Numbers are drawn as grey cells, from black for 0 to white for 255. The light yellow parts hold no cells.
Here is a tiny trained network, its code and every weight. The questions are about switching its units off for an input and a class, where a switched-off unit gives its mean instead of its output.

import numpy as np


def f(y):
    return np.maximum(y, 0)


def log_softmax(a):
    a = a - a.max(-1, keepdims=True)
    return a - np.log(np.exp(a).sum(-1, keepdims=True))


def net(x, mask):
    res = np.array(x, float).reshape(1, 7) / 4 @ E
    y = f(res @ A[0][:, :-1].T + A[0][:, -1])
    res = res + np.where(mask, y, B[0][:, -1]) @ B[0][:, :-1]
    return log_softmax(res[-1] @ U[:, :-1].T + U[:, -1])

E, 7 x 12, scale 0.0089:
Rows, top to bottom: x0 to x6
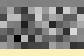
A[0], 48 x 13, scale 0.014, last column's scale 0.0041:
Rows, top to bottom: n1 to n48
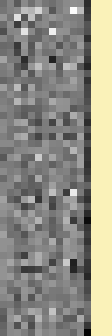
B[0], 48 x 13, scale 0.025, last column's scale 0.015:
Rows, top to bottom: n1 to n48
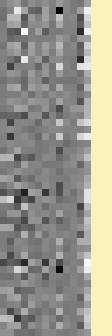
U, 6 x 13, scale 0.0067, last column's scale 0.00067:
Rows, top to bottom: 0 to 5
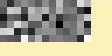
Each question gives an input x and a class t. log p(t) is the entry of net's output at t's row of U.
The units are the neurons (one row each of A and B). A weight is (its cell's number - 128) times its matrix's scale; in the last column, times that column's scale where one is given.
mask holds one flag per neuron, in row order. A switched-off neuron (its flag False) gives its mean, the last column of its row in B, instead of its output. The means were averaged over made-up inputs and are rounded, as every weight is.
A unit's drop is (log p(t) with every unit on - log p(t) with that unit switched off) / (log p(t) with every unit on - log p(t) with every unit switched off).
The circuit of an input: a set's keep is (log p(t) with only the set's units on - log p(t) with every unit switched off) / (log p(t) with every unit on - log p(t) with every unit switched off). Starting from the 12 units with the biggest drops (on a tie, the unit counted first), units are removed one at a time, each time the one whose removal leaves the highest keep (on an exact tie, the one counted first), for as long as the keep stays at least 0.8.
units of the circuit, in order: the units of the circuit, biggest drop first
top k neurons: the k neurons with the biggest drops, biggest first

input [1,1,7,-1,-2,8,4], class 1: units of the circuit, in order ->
n7
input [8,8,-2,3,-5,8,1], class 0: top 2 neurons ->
n10; n37
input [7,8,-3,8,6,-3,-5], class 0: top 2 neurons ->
n10; n5
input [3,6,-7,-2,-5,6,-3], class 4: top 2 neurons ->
n29; n33
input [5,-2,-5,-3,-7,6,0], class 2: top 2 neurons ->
n38; n32
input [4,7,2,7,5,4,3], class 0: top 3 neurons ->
n10; n5; n37
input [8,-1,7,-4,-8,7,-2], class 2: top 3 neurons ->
n38; n32; n3
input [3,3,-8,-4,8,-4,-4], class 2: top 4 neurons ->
n28; n17; n46; n23
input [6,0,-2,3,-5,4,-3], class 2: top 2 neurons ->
n38; n3
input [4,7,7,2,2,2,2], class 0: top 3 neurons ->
n10; n29; n37
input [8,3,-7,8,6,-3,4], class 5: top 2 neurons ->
n9; n30
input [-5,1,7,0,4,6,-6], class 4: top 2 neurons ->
n23; n46
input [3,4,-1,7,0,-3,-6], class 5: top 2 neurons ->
n9; n39
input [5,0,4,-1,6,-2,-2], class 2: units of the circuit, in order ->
n28
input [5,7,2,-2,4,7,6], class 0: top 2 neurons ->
n10; n45
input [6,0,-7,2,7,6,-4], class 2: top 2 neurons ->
n28; n17
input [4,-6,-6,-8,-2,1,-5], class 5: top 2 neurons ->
n5; n10
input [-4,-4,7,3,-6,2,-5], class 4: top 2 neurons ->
n46; n23
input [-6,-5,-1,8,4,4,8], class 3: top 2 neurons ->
n39; n5
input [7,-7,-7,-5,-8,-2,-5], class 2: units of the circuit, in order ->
n38
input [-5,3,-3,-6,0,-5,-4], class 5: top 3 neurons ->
n5; n45; n7
